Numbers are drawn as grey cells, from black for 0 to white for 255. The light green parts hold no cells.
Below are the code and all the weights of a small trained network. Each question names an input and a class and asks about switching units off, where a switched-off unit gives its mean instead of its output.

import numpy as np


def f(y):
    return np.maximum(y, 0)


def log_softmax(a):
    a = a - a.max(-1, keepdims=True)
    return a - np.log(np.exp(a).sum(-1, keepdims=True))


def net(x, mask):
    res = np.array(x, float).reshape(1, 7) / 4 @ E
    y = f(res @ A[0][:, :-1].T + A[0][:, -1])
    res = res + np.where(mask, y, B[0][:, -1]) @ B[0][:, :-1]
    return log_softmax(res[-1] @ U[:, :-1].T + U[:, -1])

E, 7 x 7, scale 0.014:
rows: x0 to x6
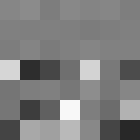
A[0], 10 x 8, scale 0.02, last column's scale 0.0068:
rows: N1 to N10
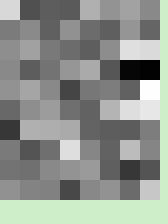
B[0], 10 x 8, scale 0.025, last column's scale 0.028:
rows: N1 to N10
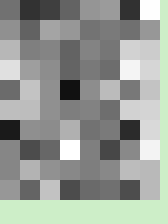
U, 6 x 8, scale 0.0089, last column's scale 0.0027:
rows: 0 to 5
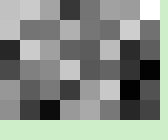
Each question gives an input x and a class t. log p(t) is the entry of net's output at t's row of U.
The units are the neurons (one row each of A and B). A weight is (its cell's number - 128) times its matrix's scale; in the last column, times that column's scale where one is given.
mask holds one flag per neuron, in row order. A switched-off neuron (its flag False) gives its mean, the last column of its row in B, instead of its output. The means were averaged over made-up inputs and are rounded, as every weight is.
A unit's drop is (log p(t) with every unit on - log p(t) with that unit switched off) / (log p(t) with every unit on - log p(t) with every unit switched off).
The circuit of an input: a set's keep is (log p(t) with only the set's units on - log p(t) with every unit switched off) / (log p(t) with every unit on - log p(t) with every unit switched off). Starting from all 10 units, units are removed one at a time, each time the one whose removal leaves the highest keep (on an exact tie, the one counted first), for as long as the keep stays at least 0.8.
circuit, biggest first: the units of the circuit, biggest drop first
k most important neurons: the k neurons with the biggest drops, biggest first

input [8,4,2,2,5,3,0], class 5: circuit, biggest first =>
(N6)
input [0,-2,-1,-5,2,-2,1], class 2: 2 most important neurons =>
(N7, N4)
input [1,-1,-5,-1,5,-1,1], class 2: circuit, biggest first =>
(N4, N8)
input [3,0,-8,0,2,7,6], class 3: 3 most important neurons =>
(N7, N6, N3)
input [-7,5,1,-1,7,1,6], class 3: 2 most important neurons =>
(N7, N5)
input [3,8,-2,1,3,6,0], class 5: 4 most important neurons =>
(N4, N6, N7, N3)
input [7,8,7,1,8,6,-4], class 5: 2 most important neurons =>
(N4, N1)
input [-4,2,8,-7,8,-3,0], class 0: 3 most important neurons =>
(N6, N3, N1)
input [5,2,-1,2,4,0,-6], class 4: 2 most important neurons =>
(N8, N1)
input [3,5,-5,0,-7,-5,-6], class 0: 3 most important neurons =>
(N6, N3, N7)
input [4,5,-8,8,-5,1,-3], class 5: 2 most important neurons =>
(N1, N5)
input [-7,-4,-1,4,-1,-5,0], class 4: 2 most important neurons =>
(N6, N3)
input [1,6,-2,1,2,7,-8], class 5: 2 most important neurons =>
(N1, N4)
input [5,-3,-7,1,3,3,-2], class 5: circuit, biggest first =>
(N4)
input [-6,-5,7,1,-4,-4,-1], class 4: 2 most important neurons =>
(N4, N6)
